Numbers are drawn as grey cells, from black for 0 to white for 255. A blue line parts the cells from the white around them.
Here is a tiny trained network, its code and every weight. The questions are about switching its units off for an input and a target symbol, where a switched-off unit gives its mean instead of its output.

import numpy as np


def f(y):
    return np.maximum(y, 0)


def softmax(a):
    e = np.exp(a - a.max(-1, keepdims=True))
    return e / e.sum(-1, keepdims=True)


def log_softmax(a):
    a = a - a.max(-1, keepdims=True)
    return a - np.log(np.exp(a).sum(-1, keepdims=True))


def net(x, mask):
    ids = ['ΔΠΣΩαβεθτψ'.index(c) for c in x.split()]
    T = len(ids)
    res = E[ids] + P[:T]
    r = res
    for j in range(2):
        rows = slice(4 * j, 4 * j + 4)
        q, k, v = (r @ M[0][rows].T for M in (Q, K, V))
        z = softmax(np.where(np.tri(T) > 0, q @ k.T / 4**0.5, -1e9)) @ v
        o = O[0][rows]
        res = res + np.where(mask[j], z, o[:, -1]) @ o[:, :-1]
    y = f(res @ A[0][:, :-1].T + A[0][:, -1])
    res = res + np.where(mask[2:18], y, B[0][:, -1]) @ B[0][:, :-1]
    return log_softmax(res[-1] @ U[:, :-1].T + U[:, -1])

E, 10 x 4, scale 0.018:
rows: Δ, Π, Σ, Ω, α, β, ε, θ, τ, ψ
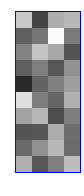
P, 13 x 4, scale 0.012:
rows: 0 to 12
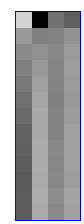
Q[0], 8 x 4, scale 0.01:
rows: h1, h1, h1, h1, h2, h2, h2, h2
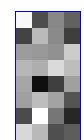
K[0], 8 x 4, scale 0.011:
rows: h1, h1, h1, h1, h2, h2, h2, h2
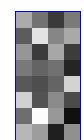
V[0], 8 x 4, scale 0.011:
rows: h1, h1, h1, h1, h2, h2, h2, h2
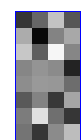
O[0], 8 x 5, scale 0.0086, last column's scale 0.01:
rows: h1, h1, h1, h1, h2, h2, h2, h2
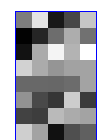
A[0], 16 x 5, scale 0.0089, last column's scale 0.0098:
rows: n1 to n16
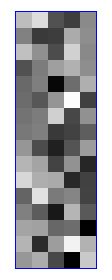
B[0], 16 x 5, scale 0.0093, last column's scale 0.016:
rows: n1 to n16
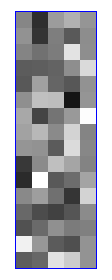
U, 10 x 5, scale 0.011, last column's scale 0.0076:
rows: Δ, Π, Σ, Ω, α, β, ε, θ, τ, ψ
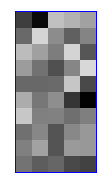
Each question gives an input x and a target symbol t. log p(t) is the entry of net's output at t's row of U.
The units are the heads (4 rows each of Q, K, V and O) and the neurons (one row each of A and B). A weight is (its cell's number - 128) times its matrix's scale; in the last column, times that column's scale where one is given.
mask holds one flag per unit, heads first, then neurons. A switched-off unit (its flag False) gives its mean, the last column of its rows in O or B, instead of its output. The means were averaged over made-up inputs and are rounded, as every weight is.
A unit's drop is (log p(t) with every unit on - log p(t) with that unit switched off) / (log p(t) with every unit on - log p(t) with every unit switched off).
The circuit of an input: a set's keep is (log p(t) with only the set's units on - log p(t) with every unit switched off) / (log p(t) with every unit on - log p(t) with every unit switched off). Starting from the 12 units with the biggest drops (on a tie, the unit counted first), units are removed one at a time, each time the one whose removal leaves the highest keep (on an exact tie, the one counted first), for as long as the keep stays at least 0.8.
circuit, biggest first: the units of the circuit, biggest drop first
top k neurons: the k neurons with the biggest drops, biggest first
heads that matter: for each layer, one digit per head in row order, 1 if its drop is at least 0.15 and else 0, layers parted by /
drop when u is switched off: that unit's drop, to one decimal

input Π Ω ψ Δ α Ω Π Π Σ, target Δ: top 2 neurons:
n11, n7
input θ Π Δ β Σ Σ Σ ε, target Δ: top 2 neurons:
n11, n4
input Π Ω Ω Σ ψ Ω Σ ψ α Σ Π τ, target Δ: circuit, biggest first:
h2
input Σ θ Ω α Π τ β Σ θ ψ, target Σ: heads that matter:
01
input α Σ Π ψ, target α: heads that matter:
11
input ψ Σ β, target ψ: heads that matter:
11
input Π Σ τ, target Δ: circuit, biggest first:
h2, n11
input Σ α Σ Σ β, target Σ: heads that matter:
01
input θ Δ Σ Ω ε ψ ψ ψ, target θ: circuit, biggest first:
h1, h2, n5
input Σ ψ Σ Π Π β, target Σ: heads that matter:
11
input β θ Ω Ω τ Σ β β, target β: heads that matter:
10
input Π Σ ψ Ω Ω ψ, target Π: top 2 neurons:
n6, n7
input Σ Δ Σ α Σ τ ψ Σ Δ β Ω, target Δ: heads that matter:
01
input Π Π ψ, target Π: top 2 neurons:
n7, n6
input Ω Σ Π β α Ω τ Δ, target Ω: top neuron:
n15
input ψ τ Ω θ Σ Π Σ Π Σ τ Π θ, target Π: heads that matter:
11
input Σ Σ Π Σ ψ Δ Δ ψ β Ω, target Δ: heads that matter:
11
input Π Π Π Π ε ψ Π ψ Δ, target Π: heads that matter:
11
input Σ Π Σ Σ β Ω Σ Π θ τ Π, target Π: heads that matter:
10
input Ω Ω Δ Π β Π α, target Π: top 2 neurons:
n12, n7
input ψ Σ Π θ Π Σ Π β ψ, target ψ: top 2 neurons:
n6, n15
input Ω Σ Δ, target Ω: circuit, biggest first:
h1, h2
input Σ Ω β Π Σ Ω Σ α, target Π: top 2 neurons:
n7, n12
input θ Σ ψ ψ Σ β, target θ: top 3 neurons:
n5, n13, n7
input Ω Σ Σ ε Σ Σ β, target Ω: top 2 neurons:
n15, n13
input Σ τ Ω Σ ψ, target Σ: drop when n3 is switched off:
0.3
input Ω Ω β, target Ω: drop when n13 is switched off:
0.2
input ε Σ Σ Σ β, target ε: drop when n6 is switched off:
0.2
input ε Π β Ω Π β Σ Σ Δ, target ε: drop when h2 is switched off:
0.2
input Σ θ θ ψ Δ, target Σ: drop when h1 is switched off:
0.1
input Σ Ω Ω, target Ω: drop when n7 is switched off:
-0.1
